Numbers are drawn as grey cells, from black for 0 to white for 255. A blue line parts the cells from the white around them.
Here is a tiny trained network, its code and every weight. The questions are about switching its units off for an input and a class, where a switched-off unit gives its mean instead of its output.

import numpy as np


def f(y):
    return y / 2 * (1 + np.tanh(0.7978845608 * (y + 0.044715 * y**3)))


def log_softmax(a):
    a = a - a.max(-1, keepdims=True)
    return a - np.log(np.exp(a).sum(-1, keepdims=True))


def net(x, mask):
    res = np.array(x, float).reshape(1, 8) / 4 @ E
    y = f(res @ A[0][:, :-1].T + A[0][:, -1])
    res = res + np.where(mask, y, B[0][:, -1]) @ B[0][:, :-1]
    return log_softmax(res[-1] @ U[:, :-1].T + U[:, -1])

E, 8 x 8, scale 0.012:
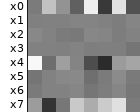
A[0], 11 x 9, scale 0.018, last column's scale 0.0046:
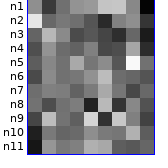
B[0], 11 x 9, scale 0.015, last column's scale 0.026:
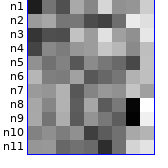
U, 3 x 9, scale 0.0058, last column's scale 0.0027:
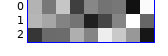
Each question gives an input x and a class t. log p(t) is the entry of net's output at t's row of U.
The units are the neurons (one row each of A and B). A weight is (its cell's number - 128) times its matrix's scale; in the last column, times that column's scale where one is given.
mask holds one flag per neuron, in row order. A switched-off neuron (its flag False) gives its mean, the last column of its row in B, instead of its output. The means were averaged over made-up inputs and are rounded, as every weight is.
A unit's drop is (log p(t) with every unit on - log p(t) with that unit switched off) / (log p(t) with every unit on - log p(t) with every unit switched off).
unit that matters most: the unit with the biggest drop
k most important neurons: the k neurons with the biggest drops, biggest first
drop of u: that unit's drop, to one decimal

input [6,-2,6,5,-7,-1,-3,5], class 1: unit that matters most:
n11
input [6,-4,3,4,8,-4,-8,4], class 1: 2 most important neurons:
n2, n8
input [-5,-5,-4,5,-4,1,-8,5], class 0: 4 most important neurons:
n8, n3, n2, n4
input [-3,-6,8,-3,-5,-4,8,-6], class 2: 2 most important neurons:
n3, n2
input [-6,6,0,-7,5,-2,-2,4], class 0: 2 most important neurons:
n8, n11
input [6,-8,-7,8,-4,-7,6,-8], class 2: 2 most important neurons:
n3, n8
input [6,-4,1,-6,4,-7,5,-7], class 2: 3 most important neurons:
n3, n8, n4
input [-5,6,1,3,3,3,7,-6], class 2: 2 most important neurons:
n3, n9
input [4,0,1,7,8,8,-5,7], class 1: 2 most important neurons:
n2, n3
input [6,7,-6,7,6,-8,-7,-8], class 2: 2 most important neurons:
n3, n8
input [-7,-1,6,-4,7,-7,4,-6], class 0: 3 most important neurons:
n8, n11, n5
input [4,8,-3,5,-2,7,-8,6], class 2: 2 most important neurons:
n1, n8
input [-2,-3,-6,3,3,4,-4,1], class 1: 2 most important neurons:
n9, n8
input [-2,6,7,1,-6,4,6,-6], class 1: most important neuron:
n11
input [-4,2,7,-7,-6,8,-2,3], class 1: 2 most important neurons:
n9, n11
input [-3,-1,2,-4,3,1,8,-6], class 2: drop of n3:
0.6
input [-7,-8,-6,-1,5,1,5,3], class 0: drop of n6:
0.0
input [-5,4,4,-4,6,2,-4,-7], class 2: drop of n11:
0.4
